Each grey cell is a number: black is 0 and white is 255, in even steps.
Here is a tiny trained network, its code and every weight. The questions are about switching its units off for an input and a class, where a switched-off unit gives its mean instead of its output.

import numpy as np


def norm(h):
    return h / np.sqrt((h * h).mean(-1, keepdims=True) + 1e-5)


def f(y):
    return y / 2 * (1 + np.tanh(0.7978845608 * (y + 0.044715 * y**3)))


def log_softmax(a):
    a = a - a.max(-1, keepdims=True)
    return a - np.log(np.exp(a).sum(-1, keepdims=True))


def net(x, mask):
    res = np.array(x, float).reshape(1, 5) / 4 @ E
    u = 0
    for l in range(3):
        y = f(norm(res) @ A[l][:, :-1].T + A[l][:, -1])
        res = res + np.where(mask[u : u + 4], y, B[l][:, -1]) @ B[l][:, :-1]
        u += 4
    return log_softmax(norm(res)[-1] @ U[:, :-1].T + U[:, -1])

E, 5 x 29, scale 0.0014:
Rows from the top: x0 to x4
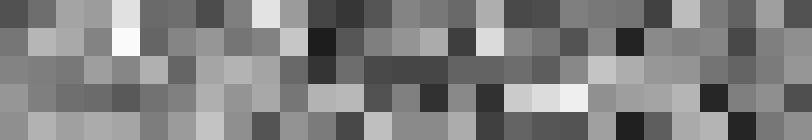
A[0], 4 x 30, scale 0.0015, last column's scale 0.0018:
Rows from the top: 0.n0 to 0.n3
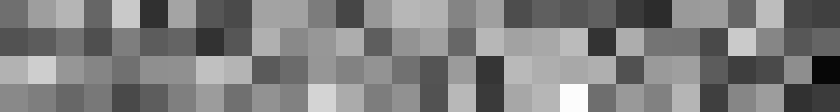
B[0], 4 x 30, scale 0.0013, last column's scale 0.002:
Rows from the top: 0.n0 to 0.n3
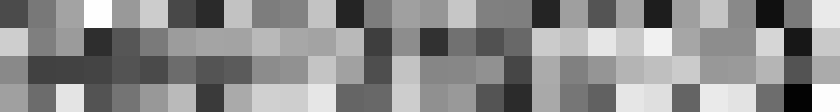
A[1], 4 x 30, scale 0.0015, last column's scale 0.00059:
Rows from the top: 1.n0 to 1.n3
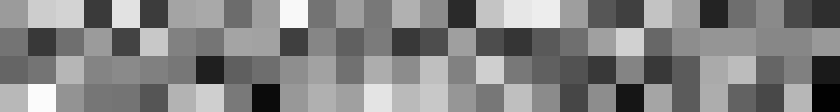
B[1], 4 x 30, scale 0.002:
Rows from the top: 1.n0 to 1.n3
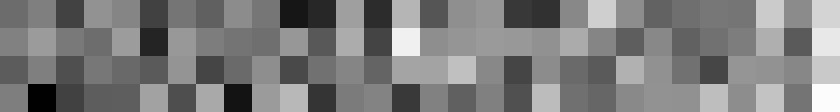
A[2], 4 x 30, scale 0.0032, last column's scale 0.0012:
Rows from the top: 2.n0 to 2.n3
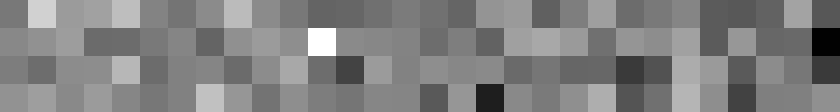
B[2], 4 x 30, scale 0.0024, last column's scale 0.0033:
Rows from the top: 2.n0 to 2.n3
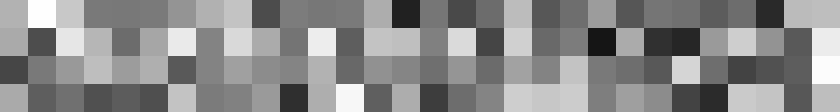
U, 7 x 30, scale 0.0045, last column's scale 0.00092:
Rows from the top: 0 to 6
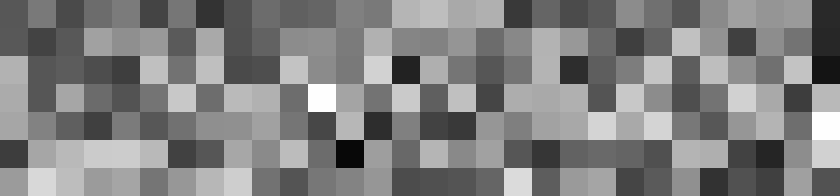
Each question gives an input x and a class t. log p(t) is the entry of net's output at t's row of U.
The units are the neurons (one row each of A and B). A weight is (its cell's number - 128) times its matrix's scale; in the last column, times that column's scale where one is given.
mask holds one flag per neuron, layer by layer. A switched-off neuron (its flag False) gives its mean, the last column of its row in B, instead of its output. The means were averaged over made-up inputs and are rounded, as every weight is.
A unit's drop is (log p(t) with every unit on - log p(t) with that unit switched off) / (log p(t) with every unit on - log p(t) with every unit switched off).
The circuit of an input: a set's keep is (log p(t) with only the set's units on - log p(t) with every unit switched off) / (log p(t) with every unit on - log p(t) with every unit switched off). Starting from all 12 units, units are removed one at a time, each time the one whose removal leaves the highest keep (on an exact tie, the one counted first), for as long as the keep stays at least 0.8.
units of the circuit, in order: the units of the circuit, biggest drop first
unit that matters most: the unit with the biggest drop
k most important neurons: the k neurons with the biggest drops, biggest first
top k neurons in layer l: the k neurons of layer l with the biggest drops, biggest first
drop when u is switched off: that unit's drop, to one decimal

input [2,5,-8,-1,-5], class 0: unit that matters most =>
1.n2
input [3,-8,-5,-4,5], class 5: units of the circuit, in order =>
[2.n3; 2.n1]
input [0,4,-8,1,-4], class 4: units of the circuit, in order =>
[1.n0; 2.n1]
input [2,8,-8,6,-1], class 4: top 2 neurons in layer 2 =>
[2.n1; 2.n2]
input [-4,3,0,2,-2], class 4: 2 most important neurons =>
[1.n0; 2.n1]
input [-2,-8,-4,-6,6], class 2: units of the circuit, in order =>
[1.n3; 2.n1]
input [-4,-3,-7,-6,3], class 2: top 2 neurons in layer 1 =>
[1.n3; 1.n0]
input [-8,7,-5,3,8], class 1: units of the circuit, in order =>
[1.n3; 2.n2; 1.n0; 2.n0]
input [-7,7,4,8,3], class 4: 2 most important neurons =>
[1.n0; 2.n1]
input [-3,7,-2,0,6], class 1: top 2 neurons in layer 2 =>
[2.n3; 2.n0]
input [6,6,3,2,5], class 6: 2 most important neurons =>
[2.n0; 2.n3]
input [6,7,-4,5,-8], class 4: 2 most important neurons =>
[1.n0; 0.n1]
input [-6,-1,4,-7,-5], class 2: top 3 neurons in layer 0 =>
[0.n0; 0.n3; 0.n2]
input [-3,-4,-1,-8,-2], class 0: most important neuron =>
[1.n2]
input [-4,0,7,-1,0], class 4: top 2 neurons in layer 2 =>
[2.n1; 2.n3]
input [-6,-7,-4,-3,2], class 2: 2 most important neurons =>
[1.n3; 2.n3]
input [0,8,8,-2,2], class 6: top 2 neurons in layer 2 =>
[2.n0; 2.n3]
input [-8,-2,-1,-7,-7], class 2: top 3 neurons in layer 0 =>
[0.n3; 0.n0; 0.n2]
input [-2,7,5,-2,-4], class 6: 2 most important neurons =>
[2.n0; 1.n3]
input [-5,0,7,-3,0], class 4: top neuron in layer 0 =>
[0.n0]
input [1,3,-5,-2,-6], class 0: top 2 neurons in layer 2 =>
[2.n3; 2.n0]
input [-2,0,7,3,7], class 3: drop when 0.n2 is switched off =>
0.3
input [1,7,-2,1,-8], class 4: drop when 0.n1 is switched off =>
0.3
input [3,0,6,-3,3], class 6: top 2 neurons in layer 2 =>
[2.n0; 2.n3]
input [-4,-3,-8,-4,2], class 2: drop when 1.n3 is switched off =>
0.2
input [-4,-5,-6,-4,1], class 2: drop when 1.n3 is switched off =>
0.2
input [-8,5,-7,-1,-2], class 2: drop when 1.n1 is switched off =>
0.1
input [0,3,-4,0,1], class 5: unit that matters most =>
0.n0
